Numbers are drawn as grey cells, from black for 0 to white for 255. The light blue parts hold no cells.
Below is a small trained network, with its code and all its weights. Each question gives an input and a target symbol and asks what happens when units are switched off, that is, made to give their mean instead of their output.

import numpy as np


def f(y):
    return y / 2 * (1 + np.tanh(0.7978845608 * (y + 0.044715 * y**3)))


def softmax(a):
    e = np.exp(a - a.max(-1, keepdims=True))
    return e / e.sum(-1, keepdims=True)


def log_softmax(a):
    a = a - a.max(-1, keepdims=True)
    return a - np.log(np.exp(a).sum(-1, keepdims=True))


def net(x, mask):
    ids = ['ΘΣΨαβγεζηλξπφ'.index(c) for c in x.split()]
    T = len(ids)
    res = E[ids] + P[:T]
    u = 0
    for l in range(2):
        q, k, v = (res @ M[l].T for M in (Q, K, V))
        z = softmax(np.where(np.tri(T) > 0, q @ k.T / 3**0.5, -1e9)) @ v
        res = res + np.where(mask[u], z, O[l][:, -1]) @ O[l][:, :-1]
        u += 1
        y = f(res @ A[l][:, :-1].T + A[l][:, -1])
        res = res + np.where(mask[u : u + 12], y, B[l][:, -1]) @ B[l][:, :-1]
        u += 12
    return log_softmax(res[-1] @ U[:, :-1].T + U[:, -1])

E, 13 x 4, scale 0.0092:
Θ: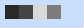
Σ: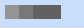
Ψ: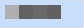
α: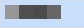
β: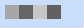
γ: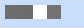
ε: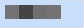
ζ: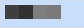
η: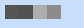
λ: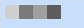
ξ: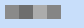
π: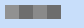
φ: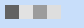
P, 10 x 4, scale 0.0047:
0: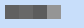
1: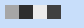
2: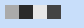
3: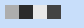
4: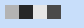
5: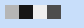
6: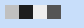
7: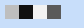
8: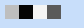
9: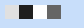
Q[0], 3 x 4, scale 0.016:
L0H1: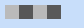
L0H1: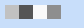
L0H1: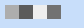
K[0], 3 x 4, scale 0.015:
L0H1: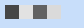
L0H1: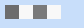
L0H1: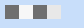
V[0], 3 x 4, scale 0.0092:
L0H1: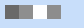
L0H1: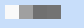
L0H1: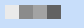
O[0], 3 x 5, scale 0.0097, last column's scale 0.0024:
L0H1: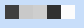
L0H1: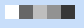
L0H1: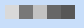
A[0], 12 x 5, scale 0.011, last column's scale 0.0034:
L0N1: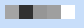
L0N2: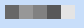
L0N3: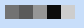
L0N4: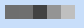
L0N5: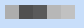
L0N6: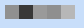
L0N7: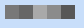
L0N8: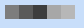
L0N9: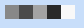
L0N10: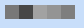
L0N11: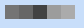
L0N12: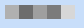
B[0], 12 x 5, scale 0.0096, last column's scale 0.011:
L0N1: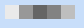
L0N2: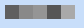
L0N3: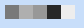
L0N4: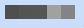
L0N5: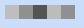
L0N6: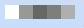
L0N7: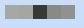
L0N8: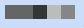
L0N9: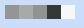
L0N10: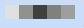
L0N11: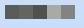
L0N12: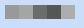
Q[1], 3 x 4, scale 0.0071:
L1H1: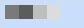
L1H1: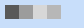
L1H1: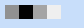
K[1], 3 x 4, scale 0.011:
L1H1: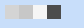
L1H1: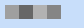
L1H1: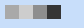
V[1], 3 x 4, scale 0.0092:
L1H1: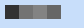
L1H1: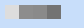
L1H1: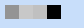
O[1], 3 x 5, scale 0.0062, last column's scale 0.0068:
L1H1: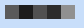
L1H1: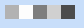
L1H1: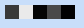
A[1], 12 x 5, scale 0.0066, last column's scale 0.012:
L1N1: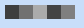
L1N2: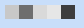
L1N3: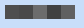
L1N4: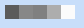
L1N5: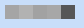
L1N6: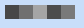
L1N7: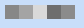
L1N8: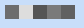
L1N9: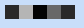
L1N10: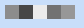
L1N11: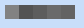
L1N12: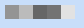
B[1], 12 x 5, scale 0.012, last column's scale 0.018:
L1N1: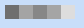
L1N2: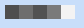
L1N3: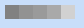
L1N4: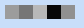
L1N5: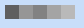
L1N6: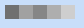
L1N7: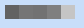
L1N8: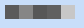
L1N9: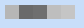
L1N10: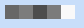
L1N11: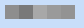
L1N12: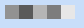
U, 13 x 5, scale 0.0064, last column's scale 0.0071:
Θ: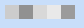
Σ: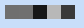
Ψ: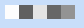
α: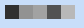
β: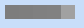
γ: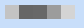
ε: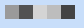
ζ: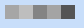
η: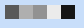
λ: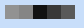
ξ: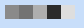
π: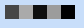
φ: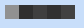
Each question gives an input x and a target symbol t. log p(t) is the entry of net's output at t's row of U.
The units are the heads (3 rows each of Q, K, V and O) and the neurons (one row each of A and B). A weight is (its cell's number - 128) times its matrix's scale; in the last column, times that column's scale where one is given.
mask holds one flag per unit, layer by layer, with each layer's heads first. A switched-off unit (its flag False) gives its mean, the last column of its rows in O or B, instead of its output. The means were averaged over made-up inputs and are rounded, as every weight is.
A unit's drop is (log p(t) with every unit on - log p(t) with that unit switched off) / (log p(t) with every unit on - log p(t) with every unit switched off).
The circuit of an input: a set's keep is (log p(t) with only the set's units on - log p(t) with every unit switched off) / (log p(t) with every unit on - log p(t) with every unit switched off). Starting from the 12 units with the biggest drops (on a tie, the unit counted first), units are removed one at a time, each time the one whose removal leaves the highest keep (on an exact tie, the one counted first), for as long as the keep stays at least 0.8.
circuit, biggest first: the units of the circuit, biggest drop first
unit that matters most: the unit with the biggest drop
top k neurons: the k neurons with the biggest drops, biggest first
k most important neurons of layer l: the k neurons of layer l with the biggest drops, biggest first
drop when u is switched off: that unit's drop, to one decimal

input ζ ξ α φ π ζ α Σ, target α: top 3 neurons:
(L1N10, L1N9, L1N12)
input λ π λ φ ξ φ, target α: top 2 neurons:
(L0N1, L0N6)
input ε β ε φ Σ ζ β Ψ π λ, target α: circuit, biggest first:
(L0H1, L1N9)
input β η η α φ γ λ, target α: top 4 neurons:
(L0N3, L0N9, L0N1, L0N6)
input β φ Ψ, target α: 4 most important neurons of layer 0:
(L0N3, L0N9, L0N1, L0N6)
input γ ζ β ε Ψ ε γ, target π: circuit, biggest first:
(L1H1)
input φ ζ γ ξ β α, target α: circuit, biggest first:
(L0H1, L1N9, L0N1)
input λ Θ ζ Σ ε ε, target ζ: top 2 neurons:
(L1N8, L1N12)
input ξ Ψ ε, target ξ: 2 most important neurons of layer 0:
(L0N3, L0N9)
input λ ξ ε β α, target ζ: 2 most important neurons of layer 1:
(L1N8, L1N12)
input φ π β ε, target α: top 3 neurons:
(L1N9, L0N1, L0N6)
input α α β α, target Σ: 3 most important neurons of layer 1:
(L1N2, L1N10, L1N12)
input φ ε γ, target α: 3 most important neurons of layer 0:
(L0N1, L0N6, L0N5)
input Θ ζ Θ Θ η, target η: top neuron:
(L1N9)
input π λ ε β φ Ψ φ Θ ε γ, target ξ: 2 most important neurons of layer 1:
(L1N9, L1N3)
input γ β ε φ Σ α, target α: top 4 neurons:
(L0N3, L0N9, L0N1, L0N6)
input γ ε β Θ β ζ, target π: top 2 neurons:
(L1N9, L1N8)
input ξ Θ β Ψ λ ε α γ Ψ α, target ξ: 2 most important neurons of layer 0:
(L0N3, L0N9)
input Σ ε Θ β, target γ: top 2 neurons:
(L1N2, L0N3)
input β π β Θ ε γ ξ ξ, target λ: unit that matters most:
L1H1
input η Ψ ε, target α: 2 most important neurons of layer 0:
(L0N9, L0N3)
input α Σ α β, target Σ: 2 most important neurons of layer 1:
(L1N2, L1N10)
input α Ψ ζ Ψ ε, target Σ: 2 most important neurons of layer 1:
(L1N2, L1N10)
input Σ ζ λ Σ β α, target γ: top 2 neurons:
(L1N2, L0N3)
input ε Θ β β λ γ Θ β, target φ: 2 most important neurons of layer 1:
(L1N10, L1N2)
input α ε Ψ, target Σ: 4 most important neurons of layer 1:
(L1N2, L1N10, L1N12, L1N5)
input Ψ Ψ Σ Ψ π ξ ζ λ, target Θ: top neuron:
(L1N5)
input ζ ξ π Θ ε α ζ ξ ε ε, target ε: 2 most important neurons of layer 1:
(L1N3, L1N11)
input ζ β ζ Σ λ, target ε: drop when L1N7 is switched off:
0.0
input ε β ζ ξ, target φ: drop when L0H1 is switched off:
1.0
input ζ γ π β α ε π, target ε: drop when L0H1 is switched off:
1.3
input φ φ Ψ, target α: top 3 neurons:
(L1N9, L0N1, L0N6)
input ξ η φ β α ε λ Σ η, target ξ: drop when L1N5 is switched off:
0.2
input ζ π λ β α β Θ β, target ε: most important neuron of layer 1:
(L1N3)
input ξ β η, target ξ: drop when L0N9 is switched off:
0.2
